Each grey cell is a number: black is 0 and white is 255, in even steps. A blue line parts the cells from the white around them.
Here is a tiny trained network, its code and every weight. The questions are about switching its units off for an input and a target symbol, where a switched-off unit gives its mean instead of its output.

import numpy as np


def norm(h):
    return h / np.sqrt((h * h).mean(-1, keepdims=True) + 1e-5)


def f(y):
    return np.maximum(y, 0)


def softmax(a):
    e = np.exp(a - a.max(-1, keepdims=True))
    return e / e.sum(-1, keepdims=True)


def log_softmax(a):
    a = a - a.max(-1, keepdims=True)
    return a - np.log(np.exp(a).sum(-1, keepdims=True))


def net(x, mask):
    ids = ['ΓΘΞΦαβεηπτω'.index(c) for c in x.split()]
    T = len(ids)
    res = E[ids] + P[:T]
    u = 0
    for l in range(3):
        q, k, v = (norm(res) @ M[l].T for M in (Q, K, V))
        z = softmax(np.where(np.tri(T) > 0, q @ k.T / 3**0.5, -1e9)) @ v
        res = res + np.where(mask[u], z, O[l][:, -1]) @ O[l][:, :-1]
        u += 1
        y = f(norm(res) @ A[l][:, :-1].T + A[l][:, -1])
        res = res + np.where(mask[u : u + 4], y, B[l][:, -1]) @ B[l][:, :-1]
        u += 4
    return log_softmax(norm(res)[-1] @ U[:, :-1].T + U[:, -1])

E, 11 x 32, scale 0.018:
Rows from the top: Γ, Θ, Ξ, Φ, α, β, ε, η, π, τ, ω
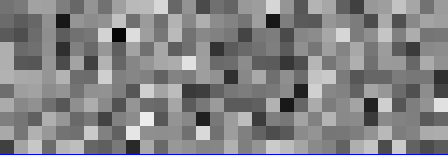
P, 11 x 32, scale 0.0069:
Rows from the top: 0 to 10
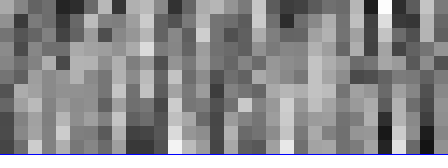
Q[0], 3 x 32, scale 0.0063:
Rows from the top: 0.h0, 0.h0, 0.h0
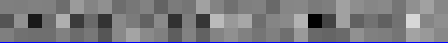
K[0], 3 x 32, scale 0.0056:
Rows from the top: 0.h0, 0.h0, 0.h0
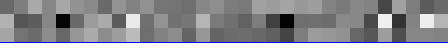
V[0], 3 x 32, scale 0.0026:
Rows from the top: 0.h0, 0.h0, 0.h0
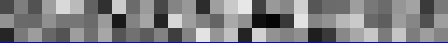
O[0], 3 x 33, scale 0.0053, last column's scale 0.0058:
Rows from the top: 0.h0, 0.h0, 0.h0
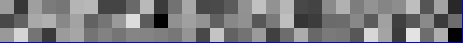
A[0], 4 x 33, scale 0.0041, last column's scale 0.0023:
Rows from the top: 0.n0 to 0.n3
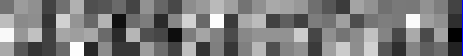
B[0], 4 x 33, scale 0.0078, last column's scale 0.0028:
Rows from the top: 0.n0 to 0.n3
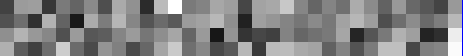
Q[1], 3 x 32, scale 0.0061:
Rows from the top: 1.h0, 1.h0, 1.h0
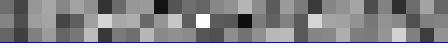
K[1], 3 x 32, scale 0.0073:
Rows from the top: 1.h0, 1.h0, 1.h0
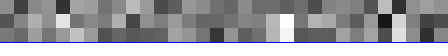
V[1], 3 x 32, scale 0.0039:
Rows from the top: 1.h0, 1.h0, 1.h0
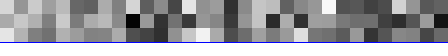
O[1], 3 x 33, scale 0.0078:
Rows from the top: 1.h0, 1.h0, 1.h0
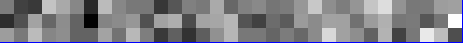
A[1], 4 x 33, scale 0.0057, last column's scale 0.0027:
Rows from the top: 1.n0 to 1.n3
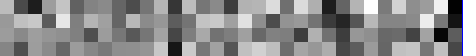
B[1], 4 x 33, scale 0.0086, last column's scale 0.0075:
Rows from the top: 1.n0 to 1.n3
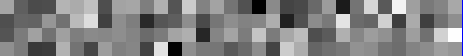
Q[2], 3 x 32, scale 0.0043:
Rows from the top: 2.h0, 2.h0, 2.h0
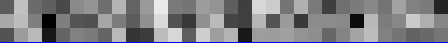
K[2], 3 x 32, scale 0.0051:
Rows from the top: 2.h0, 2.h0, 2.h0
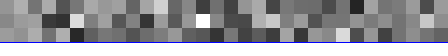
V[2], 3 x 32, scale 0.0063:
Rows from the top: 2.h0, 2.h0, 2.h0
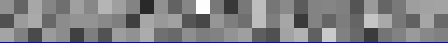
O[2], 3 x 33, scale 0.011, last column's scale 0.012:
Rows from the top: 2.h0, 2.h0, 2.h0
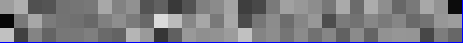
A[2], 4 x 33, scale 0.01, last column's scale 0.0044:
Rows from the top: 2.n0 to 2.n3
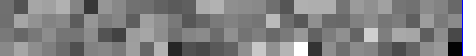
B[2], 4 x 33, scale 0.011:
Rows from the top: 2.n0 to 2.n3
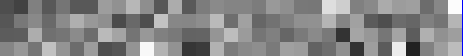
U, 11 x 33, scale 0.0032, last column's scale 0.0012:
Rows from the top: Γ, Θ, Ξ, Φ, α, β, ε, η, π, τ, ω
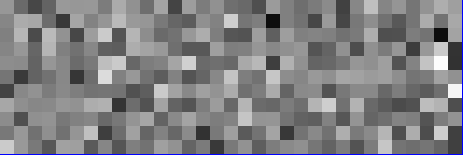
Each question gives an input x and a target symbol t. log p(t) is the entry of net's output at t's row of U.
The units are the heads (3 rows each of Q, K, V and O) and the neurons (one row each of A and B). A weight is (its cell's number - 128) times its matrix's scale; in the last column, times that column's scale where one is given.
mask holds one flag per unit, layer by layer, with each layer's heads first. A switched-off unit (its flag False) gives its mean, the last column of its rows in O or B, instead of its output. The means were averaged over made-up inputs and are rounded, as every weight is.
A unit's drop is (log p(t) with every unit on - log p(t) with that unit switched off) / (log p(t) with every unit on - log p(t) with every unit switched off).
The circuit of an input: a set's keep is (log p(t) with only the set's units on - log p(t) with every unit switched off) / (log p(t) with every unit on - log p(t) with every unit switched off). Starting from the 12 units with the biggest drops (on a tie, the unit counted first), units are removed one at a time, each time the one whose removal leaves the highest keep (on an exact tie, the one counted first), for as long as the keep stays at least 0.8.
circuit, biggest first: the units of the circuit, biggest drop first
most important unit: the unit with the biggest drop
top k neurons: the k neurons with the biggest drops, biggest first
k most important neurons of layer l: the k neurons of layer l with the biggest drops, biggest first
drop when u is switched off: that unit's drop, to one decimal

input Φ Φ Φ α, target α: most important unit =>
0.h0
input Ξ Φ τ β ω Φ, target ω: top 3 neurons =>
0.n3; 0.n2; 2.n0
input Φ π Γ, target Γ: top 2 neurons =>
1.n0; 1.n3
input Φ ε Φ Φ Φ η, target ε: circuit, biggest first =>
1.h0; 2.h0
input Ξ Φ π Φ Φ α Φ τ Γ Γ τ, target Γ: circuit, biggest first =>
1.h0; 1.n0
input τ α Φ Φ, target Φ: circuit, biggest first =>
2.n3; 2.h0
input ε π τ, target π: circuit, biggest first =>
0.h0; 2.h0
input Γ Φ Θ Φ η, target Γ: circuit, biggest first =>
1.h0; 1.n0
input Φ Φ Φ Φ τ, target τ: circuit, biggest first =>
1.n1; 1.h0; 0.h0
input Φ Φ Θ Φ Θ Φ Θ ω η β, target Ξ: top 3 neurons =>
0.n1; 2.n0; 0.n2
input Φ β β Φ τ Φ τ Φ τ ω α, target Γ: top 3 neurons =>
1.n0; 0.n3; 0.n1
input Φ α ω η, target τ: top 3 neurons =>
0.n2; 0.n1; 2.n0
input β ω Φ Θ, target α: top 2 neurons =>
0.n3; 2.n0
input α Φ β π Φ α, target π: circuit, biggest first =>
2.h0
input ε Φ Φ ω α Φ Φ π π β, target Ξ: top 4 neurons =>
0.n1; 2.n0; 1.n2; 0.n2
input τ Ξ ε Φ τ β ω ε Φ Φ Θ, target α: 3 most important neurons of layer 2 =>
2.n0; 2.n3; 2.n1
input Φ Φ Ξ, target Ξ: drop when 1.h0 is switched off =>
0.8
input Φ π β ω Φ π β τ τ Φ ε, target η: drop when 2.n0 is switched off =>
0.1
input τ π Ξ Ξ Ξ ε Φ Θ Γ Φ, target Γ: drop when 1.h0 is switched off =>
0.2
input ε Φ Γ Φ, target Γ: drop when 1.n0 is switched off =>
0.7
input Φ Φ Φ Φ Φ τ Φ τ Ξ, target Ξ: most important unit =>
0.h0
